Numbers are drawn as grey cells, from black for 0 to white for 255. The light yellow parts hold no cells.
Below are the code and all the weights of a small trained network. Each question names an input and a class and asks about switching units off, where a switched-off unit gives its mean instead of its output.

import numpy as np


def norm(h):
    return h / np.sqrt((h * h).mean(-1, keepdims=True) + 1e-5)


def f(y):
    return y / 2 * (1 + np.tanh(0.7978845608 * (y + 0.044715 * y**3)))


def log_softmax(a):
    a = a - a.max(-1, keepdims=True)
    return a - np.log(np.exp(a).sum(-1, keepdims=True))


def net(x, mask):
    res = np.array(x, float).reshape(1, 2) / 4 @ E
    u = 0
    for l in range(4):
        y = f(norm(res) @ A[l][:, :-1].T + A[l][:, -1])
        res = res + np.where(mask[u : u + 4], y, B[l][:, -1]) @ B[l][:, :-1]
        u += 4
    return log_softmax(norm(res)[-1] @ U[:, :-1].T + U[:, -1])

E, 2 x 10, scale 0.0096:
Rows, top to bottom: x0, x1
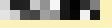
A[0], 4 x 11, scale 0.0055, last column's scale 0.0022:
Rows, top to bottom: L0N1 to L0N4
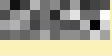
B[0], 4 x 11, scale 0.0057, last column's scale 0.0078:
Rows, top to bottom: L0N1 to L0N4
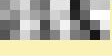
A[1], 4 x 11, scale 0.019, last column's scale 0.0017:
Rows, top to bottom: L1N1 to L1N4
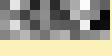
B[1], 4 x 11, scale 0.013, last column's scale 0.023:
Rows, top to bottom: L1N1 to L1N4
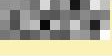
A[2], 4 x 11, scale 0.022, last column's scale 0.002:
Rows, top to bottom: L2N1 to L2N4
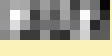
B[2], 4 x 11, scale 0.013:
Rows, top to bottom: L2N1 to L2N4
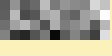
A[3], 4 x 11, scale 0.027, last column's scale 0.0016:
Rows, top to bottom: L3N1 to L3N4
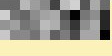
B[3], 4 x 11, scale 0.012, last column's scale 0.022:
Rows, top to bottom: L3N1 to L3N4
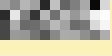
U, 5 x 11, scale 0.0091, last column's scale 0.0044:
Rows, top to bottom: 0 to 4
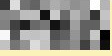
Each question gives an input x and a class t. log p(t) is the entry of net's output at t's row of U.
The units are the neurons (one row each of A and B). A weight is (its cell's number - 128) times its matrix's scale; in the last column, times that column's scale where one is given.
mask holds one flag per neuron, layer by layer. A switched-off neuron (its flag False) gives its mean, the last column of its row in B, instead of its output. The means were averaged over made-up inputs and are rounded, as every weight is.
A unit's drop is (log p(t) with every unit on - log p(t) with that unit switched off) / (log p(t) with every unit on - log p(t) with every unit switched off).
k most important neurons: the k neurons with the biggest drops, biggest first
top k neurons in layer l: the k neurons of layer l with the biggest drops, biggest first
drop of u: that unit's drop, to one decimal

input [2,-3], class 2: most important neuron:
L1N1
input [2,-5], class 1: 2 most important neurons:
L2N2, L1N1
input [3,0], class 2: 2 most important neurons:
L0N1, L1N1
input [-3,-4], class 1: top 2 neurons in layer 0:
L0N2, L0N1
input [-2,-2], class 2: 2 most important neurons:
L1N4, L1N1
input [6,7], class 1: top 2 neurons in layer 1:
L1N1, L1N3
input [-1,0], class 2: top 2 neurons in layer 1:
L1N4, L1N1
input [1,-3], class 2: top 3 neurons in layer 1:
L1N1, L1N4, L1N3
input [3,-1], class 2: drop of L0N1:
1.0
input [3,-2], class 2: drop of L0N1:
0.9
